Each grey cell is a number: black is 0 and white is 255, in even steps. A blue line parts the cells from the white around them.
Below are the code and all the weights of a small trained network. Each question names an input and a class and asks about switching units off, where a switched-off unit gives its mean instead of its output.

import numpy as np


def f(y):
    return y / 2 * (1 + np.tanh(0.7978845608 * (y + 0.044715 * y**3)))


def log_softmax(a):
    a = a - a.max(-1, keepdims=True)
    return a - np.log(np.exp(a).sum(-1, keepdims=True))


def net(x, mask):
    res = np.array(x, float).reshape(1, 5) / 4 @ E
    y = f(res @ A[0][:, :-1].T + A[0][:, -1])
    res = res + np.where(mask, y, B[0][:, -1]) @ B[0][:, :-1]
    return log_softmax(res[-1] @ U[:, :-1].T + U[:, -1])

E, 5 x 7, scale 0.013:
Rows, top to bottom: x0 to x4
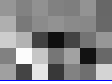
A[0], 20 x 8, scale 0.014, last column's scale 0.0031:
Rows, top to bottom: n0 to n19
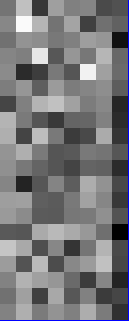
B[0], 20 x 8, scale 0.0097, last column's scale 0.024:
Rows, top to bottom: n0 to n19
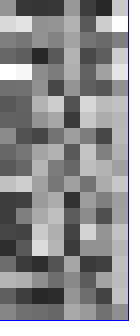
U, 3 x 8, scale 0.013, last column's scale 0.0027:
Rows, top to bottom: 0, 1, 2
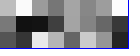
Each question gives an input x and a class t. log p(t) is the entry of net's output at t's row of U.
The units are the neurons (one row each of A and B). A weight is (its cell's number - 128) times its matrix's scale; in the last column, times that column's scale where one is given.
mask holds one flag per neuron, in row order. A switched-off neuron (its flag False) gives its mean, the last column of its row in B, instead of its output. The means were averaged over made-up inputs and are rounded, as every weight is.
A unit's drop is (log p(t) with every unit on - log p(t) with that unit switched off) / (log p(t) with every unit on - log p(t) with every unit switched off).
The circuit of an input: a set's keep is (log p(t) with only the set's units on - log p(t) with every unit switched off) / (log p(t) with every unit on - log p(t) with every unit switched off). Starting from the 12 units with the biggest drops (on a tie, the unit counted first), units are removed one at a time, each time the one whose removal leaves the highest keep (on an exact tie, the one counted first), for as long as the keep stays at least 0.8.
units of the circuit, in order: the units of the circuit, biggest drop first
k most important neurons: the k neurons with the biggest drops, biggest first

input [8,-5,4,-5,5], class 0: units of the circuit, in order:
[n4]
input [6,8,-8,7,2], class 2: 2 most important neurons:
[n6; n14]
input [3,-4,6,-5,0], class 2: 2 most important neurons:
[n1; n15]
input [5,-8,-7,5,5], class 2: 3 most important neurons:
[n6; n4; n14]
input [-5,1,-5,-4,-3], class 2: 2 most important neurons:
[n1; n14]
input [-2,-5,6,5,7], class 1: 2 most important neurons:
[n3; n16]
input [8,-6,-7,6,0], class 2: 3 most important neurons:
[n6; n4; n14]
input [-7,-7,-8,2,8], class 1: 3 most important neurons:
[n3; n16; n8]
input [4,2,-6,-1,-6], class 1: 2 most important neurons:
[n18; n0]
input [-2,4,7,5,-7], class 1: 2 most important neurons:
[n0; n18]
